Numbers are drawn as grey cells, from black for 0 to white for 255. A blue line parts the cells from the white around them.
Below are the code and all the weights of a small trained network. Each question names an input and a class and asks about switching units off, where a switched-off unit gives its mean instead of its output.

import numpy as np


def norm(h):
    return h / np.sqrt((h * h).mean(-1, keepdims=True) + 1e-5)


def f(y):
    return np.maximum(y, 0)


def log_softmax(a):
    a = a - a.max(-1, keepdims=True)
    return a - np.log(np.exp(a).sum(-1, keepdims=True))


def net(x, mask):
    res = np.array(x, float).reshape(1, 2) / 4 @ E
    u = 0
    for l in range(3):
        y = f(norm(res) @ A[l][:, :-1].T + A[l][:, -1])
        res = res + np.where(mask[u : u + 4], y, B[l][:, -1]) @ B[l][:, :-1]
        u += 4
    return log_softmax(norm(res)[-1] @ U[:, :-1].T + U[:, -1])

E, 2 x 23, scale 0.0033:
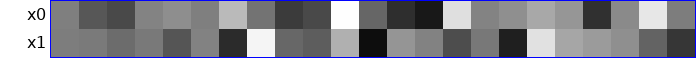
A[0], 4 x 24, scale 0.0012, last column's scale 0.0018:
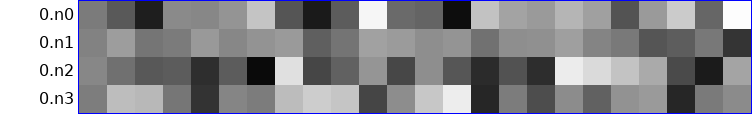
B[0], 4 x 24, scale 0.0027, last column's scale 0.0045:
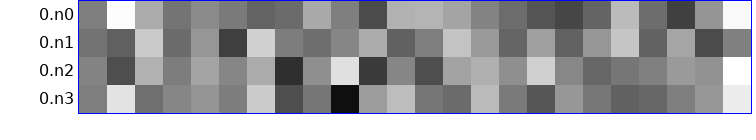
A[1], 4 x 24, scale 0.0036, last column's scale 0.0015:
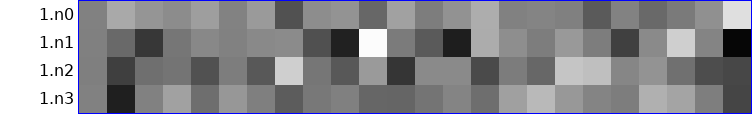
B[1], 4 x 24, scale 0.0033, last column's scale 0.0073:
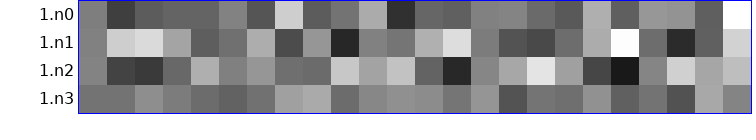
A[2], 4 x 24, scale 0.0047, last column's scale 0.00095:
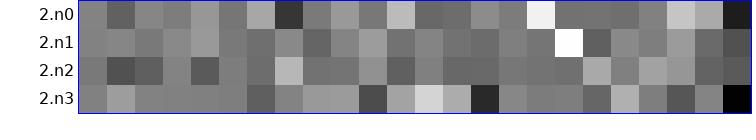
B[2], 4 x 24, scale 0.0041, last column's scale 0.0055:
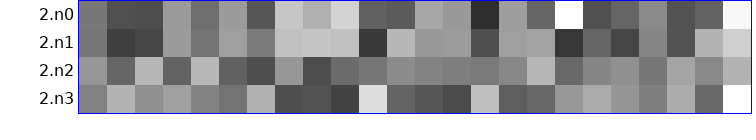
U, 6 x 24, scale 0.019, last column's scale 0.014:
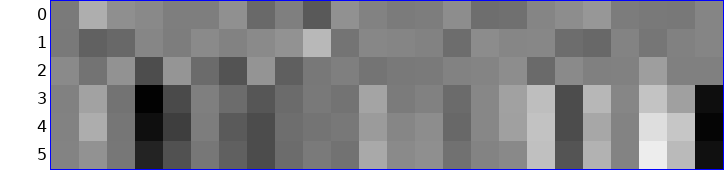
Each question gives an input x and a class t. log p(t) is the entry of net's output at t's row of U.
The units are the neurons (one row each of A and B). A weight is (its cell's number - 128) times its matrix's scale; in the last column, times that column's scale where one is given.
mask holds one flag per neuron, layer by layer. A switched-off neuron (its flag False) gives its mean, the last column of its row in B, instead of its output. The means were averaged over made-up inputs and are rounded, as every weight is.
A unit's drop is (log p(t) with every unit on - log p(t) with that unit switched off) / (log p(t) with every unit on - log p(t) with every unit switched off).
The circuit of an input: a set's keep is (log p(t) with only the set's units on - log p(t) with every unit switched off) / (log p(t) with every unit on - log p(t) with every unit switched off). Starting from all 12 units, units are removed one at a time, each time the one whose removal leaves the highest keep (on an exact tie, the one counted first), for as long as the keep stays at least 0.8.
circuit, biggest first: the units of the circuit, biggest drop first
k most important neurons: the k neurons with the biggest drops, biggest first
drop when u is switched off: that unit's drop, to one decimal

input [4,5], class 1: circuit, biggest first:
2.n1
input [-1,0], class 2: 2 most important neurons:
1.n0, 1.n1
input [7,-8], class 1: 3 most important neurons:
2.n0, 2.n3, 0.n3
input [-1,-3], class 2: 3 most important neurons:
1.n0, 0.n2, 1.n2
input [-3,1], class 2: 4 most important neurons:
1.n0, 0.n0, 1.n1, 0.n3
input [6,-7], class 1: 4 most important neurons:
2.n0, 0.n3, 2.n3, 0.n0
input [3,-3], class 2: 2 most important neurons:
1.n0, 0.n0
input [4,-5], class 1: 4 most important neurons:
0.n3, 0.n0, 2.n0, 2.n3
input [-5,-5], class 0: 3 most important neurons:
1.n2, 0.n2, 2.n3
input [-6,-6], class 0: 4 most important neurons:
1.n2, 0.n2, 2.n3, 2.n1
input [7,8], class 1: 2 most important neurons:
1.n2, 2.n1
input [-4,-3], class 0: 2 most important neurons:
1.n2, 0.n2
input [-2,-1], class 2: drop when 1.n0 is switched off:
0.4
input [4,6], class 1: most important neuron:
1.n2
